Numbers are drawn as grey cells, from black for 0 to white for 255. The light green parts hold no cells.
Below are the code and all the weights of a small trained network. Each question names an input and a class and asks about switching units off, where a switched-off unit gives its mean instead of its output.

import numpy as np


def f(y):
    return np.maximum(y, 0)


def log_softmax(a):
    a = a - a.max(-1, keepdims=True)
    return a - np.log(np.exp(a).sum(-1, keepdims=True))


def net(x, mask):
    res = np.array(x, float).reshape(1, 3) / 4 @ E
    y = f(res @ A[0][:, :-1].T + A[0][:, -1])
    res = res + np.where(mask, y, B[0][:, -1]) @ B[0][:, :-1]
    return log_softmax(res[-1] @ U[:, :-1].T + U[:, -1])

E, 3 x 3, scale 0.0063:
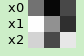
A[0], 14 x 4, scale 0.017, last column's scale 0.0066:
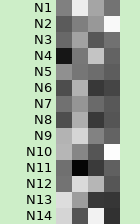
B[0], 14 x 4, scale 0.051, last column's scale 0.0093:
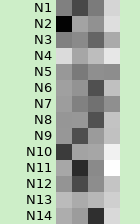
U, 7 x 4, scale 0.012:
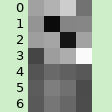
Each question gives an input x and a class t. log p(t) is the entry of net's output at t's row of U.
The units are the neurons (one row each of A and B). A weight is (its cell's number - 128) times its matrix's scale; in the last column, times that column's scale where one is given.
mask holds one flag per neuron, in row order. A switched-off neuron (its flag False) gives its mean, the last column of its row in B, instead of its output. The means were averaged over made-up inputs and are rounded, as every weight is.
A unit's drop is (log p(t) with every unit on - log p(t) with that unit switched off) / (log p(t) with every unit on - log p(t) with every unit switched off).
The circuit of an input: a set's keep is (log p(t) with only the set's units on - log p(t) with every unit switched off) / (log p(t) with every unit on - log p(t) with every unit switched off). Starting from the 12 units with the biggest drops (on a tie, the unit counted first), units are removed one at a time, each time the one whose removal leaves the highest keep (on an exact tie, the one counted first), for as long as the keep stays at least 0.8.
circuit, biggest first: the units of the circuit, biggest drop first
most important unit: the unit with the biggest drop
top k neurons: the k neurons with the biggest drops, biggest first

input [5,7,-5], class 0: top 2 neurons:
N13; N10
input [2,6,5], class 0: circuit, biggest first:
N13
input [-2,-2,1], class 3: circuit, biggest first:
N11; N13
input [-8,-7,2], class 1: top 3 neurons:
N1; N12; N13
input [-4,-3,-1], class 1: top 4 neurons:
N10; N1; N12; N13
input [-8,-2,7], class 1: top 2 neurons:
N12; N1
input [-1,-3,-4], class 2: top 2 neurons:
N10; N13
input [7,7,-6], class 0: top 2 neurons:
N13; N10
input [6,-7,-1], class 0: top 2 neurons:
N4; N1
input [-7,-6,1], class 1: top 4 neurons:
N1; N12; N13; N10
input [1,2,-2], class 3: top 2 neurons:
N4; N14
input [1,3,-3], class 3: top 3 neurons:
N4; N14; N10
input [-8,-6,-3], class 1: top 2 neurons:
N1; N12
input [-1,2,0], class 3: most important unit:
N4
